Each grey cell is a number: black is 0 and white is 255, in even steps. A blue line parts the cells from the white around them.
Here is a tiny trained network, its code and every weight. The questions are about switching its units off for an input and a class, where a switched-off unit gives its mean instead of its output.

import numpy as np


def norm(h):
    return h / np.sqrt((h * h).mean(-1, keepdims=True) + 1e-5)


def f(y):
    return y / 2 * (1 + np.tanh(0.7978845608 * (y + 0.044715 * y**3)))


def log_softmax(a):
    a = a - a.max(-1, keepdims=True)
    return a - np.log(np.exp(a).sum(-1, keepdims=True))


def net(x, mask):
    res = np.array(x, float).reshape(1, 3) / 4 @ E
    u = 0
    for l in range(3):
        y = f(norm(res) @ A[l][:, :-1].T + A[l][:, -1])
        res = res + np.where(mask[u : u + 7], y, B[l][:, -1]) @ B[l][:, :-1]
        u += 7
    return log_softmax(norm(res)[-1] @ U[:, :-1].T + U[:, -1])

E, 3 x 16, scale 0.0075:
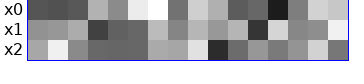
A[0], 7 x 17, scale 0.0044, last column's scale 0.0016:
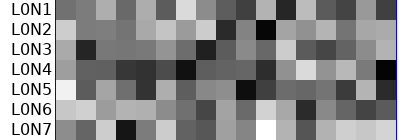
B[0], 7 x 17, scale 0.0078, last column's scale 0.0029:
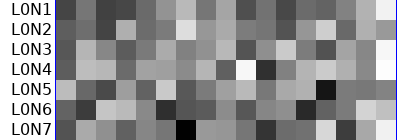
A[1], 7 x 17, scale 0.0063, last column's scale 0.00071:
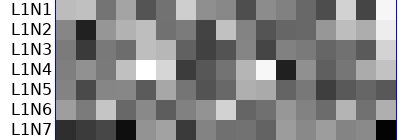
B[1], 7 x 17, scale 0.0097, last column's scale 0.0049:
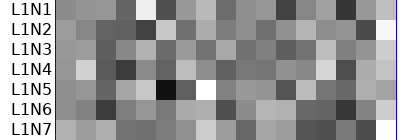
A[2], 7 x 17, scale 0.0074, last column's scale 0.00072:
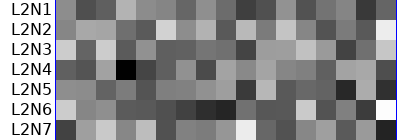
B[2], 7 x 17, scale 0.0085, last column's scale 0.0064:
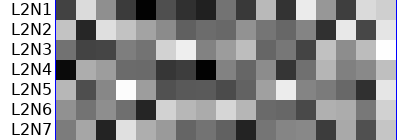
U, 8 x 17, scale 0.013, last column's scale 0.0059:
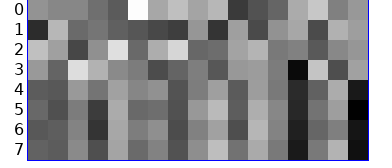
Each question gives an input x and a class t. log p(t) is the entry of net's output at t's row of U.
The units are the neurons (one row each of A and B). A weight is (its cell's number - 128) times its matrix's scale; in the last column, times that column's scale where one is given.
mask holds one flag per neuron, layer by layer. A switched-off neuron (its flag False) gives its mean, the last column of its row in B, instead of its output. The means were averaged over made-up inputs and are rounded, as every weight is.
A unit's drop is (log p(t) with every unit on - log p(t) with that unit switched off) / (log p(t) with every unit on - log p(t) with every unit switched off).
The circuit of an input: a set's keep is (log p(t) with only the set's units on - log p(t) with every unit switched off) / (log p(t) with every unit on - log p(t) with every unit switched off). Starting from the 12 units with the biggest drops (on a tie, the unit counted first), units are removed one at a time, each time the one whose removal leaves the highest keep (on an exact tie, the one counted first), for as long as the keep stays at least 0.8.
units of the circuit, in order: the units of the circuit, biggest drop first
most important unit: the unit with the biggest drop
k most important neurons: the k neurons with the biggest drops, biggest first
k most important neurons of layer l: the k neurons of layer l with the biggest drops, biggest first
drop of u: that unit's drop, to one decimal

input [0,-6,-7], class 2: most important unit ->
L1N5
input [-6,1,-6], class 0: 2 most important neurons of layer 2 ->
[L2N3, L2N6]
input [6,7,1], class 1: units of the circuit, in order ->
[L2N4, L2N3]
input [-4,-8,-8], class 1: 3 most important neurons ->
[L2N1, L1N1, L0N3]
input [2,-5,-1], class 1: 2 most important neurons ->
[L2N1, L0N4]
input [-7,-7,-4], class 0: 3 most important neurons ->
[L2N6, L2N3, L0N4]
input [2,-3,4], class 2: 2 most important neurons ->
[L1N1, L0N7]
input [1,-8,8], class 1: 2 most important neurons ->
[L2N1, L0N6]
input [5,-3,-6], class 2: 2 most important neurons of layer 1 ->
[L1N5, L1N3]
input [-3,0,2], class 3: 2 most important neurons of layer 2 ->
[L2N2, L2N7]
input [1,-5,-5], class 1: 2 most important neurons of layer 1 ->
[L1N3, L1N1]
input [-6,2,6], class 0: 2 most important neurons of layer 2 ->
[L2N3, L2N6]
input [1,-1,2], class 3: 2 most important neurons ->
[L0N6, L1N2]
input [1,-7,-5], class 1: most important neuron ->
[L2N1]
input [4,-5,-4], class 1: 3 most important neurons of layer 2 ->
[L2N1, L2N3, L2N6]
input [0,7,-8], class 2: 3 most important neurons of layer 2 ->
[L2N1, L2N5, L2N7]
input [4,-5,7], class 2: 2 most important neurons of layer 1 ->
[L1N1, L1N6]
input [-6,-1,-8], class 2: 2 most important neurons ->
[L1N5, L1N3]
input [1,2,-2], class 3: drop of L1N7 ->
0.5
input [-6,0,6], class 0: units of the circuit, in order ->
[L2N3]
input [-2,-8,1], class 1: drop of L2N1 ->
0.1
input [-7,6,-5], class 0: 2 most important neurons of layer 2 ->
[L2N6, L2N3]
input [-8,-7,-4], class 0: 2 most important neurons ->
[L2N6, L2N3]
